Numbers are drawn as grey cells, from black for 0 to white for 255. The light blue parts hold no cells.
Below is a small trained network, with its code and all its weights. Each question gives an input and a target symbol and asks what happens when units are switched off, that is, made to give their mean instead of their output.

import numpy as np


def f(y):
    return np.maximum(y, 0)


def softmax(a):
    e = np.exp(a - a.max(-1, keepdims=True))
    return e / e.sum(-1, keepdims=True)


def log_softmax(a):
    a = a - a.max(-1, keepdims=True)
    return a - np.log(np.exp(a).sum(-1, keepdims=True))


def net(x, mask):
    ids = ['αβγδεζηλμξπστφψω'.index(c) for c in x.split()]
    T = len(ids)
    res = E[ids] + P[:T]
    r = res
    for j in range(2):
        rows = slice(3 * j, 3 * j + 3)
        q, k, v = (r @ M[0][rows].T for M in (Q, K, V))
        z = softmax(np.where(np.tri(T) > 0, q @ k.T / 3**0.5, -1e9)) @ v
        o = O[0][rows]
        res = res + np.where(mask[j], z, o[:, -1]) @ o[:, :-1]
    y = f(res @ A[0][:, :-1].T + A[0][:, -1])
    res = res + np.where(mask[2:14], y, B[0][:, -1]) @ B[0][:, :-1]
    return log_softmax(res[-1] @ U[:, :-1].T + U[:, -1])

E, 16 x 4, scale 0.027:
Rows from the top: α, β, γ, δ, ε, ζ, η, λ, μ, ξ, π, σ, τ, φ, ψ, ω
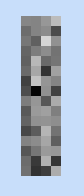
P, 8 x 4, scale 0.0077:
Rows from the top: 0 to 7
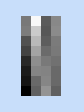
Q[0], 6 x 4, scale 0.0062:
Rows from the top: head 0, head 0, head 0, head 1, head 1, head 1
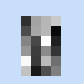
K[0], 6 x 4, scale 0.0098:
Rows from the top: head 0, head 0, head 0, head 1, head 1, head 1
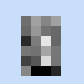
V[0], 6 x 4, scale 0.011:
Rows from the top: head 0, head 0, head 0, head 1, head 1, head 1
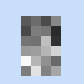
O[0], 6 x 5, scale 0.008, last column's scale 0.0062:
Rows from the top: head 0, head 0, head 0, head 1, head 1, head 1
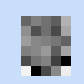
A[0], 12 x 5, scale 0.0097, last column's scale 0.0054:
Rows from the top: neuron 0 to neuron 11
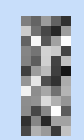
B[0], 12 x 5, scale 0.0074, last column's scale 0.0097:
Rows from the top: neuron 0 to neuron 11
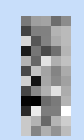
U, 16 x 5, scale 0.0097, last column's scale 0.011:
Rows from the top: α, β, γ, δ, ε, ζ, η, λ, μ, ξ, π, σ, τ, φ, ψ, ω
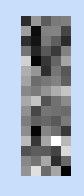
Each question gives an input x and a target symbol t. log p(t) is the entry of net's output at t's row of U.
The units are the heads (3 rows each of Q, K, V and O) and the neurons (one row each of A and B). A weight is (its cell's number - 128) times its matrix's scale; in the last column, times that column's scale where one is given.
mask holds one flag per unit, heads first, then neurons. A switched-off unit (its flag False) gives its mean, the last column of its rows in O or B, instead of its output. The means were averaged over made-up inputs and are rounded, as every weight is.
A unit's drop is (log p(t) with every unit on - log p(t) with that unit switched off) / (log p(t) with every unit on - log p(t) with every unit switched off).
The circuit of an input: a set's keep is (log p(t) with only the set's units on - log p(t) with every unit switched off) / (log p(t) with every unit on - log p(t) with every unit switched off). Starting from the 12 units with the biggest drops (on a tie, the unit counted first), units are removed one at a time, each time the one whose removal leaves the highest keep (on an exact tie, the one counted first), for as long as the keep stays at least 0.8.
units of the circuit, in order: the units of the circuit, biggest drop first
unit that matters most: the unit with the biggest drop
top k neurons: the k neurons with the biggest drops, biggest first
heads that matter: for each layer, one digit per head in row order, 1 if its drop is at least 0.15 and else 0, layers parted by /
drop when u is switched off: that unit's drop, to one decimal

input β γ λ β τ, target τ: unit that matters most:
neuron 4
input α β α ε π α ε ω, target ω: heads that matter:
01
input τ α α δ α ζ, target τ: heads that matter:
00
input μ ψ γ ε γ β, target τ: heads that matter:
10
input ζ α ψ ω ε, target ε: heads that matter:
01
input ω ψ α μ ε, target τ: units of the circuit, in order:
neuron 2; neuron 6
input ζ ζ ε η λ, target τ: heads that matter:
01
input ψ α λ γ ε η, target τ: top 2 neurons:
neuron 9; neuron 11
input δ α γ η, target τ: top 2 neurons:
neuron 9; neuron 2
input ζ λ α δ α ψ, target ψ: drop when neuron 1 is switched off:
0.1
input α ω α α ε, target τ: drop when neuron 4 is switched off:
-0.2
